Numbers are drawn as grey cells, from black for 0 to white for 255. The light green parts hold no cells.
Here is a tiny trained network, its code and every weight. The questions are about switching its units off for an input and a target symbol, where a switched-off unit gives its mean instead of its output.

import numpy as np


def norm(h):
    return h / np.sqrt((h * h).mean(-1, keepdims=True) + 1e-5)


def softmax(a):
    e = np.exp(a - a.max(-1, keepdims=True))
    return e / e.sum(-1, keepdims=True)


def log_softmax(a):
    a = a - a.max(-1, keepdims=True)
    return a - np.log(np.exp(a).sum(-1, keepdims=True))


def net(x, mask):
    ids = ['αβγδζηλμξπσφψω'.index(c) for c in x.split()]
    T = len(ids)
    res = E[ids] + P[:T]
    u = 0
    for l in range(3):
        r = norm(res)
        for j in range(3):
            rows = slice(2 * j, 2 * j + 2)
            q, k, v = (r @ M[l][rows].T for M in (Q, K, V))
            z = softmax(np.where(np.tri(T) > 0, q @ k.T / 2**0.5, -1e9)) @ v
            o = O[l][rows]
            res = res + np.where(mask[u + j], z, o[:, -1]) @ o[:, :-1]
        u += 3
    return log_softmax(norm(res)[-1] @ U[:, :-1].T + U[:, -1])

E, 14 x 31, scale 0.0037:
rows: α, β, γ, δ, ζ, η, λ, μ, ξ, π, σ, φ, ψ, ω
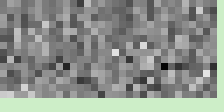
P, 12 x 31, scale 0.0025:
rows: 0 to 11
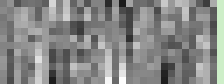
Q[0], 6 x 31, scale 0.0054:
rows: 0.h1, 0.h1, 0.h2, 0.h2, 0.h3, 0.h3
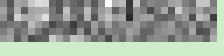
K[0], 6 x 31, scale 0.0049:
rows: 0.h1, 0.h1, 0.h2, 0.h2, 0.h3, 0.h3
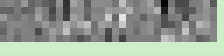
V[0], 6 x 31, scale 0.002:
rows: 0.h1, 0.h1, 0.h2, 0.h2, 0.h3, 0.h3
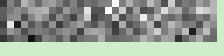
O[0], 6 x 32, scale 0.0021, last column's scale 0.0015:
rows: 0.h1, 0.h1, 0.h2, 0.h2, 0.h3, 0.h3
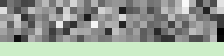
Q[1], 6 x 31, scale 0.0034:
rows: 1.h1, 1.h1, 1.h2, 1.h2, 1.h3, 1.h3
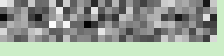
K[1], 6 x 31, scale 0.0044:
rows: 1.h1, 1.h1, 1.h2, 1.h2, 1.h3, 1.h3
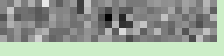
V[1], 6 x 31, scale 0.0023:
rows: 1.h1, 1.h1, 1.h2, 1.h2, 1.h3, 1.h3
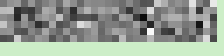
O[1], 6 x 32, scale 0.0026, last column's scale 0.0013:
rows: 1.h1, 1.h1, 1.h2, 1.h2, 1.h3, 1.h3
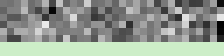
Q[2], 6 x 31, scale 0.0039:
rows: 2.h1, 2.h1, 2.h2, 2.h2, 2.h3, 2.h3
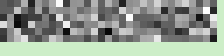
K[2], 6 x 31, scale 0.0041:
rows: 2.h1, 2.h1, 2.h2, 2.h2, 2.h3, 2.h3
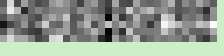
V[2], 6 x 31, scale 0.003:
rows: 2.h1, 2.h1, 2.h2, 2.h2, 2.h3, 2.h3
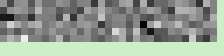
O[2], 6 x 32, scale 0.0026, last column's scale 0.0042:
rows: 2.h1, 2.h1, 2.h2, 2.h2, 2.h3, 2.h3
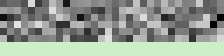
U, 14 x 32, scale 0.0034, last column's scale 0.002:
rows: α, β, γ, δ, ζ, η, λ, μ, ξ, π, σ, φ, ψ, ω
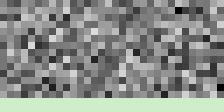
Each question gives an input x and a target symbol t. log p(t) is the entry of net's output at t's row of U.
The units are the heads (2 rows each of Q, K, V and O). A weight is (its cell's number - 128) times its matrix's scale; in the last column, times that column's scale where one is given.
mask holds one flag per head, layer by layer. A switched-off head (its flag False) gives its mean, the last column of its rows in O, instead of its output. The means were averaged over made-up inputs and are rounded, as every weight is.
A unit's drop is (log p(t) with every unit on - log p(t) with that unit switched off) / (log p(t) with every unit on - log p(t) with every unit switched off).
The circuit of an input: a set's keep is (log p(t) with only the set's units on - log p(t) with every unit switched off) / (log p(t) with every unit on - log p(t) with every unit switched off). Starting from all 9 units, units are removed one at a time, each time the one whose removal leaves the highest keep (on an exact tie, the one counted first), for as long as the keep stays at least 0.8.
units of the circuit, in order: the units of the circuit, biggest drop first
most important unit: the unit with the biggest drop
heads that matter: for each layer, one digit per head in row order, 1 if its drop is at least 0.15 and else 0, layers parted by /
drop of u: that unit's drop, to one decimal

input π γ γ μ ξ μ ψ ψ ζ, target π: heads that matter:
100 / 000 / 000
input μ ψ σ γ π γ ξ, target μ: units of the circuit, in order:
0.h1, 2.h3, 1.h1, 2.h2
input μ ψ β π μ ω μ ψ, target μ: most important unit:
0.h1
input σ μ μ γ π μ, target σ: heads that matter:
100 / 010 / 000
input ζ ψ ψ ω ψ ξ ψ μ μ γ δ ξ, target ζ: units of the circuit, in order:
0.h2, 2.h3, 2.h2, 0.h1
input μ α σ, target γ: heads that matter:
010 / 000 / 000
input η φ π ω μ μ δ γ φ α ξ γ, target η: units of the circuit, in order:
0.h1, 2.h2, 2.h1
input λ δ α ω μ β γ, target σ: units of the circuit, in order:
0.h1, 2.h3, 2.h2
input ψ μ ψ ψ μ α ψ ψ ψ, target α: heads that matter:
000 / 000 / 000
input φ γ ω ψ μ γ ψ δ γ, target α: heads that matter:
000 / 000 / 010
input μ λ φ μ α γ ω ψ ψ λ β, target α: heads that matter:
001 / 000 / 010
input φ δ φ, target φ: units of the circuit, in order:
1.h2, 0.h3
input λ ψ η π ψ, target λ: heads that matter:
100 / 100 / 100
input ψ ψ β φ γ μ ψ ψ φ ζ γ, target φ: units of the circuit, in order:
1.h2
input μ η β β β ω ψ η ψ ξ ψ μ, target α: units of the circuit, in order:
2.h2, 0.h1
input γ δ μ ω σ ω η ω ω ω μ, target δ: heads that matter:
000 / 000 / 010
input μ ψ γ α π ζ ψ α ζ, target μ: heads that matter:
100 / 000 / 001
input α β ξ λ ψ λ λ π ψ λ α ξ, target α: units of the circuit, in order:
1.h3, 2.h2
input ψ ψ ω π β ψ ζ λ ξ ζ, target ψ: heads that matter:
100 / 000 / 000
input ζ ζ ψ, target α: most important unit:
2.h3
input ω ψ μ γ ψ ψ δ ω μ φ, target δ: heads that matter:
001 / 000 / 010
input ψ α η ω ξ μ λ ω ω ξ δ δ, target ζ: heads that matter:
110 / 010 / 011
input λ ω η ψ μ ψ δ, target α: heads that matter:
000 / 000 / 000
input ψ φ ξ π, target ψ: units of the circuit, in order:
0.h1, 1.h3, 0.h3, 2.h3
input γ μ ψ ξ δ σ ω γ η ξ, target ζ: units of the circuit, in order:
0.h2, 0.h1, 2.h3, 2.h2
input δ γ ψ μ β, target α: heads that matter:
000 / 000 / 001
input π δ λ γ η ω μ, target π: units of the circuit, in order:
0.h1
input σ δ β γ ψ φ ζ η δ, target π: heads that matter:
100 / 000 / 111
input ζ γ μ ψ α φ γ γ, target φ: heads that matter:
001 / 010 / 001
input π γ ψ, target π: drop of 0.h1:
1.1
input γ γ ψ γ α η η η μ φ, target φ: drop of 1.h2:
0.6
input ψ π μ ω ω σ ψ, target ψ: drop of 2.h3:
0.2
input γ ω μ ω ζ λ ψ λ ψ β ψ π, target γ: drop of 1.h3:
0.0
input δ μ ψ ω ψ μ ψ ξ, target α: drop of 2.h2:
0.1
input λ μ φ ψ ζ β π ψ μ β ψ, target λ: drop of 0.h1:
1.4
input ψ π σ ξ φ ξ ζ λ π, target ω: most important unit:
1.h3
